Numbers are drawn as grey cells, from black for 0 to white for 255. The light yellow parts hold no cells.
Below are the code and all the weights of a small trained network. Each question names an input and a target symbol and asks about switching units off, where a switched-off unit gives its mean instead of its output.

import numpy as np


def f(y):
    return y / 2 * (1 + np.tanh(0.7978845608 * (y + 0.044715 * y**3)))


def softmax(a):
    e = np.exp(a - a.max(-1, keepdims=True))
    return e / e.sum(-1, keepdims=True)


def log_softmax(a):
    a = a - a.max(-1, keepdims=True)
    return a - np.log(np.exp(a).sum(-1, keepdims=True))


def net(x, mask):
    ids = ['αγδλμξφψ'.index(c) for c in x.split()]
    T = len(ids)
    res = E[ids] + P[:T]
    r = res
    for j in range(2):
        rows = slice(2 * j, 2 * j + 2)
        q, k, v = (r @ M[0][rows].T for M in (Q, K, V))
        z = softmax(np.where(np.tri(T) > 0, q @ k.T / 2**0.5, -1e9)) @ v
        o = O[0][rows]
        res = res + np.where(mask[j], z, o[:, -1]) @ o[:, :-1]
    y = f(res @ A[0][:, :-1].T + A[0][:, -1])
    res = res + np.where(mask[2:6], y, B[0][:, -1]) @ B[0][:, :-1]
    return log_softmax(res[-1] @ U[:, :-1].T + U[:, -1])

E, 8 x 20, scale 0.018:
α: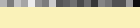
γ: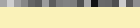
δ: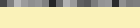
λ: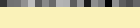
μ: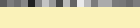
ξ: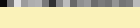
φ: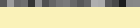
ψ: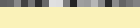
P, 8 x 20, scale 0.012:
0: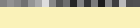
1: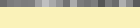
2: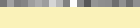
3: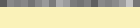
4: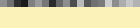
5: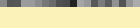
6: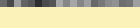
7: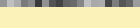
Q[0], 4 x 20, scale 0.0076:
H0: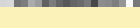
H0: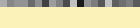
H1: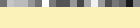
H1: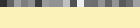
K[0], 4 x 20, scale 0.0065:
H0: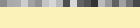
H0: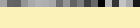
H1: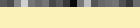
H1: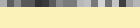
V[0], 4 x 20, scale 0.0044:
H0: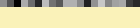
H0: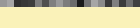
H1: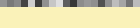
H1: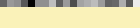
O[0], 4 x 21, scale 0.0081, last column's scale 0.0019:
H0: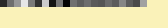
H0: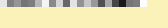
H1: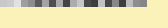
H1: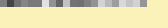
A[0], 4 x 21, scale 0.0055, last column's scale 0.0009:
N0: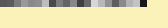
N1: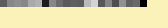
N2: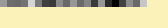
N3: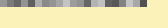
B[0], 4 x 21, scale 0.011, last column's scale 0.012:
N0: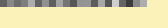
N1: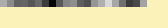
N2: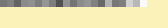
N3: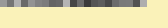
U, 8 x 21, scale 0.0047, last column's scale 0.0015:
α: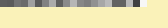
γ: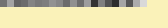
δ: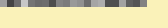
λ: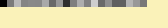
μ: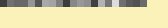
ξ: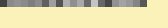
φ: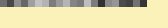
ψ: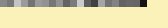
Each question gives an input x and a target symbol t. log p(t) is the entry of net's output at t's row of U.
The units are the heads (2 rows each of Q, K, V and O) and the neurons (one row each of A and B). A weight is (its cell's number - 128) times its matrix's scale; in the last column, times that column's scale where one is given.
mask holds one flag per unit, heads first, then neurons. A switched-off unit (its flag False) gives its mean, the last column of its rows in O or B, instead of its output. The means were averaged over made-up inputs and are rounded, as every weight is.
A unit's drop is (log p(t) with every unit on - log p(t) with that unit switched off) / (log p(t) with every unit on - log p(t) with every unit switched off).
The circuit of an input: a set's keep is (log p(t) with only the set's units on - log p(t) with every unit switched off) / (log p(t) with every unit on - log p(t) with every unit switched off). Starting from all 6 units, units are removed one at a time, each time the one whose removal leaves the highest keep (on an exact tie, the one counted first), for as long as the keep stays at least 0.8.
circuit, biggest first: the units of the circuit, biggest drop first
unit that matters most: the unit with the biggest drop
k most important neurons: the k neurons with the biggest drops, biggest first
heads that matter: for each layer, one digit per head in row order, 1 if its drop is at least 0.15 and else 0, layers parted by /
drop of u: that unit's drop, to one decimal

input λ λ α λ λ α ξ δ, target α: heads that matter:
01
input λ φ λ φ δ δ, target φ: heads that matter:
11
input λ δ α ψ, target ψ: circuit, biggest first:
H1; N3
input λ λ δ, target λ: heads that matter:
11
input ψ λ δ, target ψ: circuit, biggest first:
H1; N3
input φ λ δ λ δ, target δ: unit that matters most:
H1
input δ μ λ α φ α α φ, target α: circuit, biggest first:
H1; N1; N2; N0
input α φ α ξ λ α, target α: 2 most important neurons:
N2; N1
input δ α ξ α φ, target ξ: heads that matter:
10
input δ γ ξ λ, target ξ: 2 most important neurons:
N0; N1
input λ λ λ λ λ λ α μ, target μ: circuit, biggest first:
H1; N0; H0
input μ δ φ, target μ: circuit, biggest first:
N0; H1; H0
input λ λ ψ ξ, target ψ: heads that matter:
01
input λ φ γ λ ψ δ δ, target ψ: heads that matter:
11
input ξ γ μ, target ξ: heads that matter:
10
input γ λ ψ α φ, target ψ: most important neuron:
N3
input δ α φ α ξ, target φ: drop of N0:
0.1
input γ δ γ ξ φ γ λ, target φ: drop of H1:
0.3
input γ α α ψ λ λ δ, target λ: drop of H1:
0.2
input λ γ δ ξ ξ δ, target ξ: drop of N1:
-0.2
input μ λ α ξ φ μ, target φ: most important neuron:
N3
